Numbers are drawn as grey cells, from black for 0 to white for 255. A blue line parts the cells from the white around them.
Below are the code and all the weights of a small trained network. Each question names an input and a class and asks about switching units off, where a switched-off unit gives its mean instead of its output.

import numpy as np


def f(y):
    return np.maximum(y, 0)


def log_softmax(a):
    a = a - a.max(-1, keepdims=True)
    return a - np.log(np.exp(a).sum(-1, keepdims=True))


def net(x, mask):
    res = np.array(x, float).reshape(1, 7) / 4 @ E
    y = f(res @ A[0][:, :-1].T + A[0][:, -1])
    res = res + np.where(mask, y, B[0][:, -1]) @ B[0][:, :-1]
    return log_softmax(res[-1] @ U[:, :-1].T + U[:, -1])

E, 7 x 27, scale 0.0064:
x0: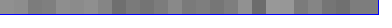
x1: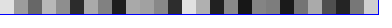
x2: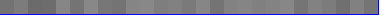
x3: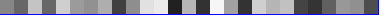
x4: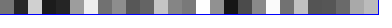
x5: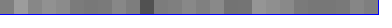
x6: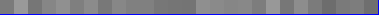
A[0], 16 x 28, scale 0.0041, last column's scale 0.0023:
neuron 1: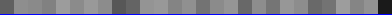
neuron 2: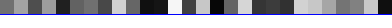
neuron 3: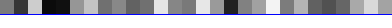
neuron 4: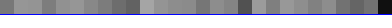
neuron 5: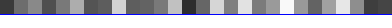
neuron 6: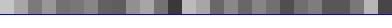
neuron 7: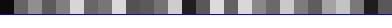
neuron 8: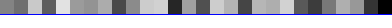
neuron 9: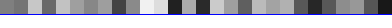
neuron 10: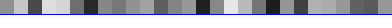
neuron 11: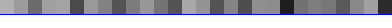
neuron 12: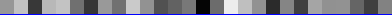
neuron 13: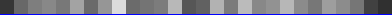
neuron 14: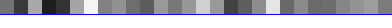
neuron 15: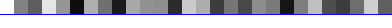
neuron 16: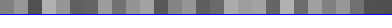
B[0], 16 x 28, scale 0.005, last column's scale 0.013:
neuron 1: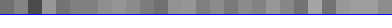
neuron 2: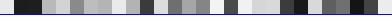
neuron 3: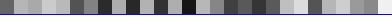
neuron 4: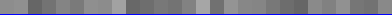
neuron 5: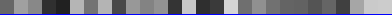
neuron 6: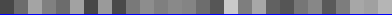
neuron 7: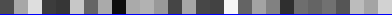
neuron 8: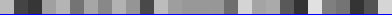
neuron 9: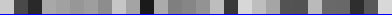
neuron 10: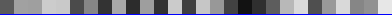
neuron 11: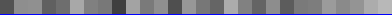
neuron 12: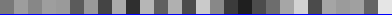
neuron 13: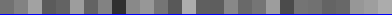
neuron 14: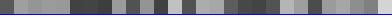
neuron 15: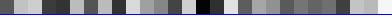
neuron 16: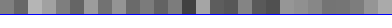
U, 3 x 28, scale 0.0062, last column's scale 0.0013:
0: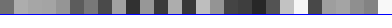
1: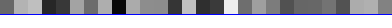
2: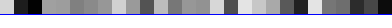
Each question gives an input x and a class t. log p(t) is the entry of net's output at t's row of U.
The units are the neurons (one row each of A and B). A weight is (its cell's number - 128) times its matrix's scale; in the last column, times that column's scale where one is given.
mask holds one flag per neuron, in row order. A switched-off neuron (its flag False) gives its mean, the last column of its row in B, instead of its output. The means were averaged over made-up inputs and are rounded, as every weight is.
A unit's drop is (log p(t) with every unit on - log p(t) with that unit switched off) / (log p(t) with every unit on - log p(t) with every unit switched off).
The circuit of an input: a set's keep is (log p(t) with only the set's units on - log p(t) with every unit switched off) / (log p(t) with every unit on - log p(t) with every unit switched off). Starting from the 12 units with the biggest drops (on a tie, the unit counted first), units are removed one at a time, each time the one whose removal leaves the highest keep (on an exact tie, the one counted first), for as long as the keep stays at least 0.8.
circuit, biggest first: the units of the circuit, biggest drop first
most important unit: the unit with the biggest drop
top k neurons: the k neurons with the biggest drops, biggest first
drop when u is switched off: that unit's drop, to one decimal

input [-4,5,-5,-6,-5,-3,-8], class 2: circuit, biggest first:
(neuron 2)
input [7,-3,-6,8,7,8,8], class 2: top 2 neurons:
(neuron 8; neuron 9)
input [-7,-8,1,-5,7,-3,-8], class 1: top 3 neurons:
(neuron 7; neuron 5; neuron 10)
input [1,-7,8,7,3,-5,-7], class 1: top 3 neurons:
(neuron 7; neuron 5; neuron 2)
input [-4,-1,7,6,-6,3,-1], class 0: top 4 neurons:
(neuron 10; neuron 2; neuron 12; neuron 16)
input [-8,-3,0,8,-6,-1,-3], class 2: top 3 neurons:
(neuron 9; neuron 8; neuron 3)
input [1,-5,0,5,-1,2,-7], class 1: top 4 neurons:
(neuron 7; neuron 2; neuron 5; neuron 13)
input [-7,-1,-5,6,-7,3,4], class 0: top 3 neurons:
(neuron 10; neuron 12; neuron 2)
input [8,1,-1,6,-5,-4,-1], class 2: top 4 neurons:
(neuron 9; neuron 8; neuron 3; neuron 14)
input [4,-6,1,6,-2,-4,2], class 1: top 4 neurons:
(neuron 7; neuron 5; neuron 2; neuron 13)
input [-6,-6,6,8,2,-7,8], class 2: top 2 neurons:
(neuron 9; neuron 8)
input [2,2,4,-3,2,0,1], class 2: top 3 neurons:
(neuron 10; neuron 12; neuron 7)
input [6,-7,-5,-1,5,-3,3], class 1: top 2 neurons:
(neuron 7; neuron 5)
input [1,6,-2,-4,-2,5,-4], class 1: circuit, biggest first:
(neuron 15)
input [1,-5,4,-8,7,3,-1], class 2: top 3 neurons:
(neuron 2; neuron 10; neuron 12)
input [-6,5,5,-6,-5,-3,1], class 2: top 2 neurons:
(neuron 2; neuron 3)
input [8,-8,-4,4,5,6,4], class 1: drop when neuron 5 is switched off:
0.3
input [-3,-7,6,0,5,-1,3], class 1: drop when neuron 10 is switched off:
0.1
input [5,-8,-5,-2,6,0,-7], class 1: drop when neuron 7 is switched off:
0.9
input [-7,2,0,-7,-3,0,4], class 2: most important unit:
neuron 2
